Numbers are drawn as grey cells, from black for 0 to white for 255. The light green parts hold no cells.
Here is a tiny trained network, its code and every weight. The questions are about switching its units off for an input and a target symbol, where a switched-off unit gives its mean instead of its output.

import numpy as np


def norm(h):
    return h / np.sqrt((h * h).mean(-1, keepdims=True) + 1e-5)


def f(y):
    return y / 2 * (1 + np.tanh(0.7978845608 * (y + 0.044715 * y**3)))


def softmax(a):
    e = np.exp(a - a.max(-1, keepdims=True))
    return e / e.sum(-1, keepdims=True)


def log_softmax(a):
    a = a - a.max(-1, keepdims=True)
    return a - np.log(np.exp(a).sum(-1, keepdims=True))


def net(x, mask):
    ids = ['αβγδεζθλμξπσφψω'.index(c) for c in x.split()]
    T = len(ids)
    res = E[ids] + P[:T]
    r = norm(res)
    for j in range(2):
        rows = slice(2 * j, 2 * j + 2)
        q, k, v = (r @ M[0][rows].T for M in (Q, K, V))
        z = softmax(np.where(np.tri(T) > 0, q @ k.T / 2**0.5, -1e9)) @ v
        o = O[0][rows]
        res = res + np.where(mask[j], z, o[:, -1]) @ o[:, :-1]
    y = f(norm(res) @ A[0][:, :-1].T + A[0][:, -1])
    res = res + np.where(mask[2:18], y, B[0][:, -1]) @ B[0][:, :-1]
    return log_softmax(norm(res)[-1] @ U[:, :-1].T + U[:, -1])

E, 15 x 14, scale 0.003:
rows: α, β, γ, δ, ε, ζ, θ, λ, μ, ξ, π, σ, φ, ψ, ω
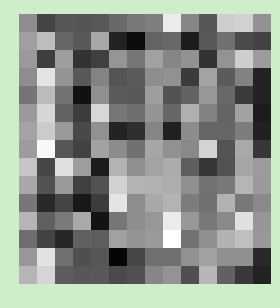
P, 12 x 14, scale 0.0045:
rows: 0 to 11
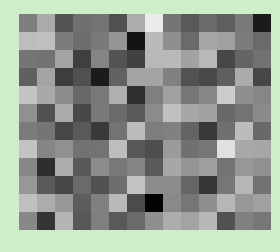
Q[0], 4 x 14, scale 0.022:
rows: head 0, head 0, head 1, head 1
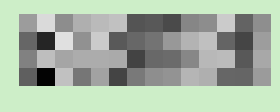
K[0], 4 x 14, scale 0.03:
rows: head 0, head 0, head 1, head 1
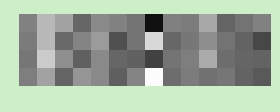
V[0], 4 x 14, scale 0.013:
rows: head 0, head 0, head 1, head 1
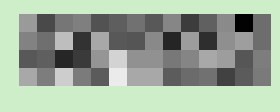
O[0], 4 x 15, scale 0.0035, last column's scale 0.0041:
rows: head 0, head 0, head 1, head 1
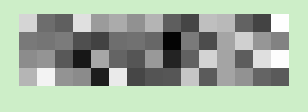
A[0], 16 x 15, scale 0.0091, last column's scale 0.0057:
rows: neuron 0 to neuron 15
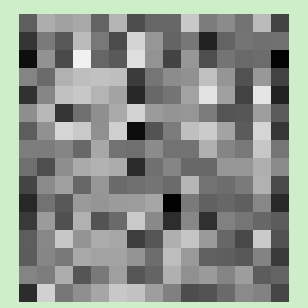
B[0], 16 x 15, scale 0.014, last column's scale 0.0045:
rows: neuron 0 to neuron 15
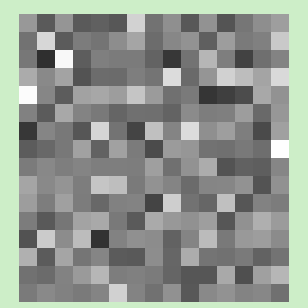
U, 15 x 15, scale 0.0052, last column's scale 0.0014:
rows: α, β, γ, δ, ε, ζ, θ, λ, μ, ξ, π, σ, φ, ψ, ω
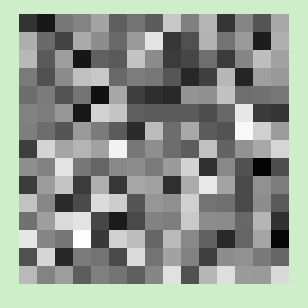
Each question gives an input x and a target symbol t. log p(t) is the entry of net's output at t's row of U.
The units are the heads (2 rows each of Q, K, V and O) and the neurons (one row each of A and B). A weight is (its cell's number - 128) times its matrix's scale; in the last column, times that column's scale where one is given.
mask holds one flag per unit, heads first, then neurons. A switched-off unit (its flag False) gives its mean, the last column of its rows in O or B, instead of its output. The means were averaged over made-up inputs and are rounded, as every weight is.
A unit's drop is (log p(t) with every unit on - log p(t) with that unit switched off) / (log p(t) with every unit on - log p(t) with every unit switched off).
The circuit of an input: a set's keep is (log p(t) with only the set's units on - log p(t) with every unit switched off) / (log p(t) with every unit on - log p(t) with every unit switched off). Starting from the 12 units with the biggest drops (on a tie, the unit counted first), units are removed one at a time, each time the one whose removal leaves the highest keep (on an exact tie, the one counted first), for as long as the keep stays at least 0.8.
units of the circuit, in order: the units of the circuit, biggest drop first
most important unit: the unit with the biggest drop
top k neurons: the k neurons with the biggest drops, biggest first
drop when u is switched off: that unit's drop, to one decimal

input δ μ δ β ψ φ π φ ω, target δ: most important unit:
head 1
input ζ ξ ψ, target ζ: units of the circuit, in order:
head 0; neuron 9
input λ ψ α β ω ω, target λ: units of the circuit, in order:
head 0; neuron 12; neuron 9
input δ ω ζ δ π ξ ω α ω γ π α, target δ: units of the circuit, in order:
neuron 14; head 1
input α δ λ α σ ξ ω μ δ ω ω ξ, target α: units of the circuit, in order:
head 1; neuron 7
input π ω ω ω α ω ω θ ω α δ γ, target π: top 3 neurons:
neuron 4; neuron 6; neuron 7
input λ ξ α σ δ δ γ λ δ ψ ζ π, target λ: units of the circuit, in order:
head 0; neuron 12; neuron 9
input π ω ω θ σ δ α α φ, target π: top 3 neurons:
neuron 4; neuron 6; neuron 7
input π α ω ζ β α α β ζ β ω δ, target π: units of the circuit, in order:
head 1; neuron 4; neuron 6
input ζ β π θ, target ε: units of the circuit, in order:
head 1; neuron 7
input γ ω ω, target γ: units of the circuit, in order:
head 0; head 1; neuron 0
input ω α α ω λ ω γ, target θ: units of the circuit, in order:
neuron 11; head 0
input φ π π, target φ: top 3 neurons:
neuron 4; neuron 7; neuron 12
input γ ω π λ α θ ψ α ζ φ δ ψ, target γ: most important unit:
head 0
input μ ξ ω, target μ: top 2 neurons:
neuron 6; neuron 0
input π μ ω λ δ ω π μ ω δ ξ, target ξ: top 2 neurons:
neuron 6; neuron 0
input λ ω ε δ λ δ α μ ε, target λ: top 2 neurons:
neuron 12; neuron 9
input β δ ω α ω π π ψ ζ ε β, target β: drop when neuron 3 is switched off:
0.0
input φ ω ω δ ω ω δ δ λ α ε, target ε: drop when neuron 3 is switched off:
0.1
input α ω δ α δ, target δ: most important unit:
neuron 14
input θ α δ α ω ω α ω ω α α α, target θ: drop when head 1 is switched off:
0.3
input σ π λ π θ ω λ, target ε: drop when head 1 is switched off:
0.8
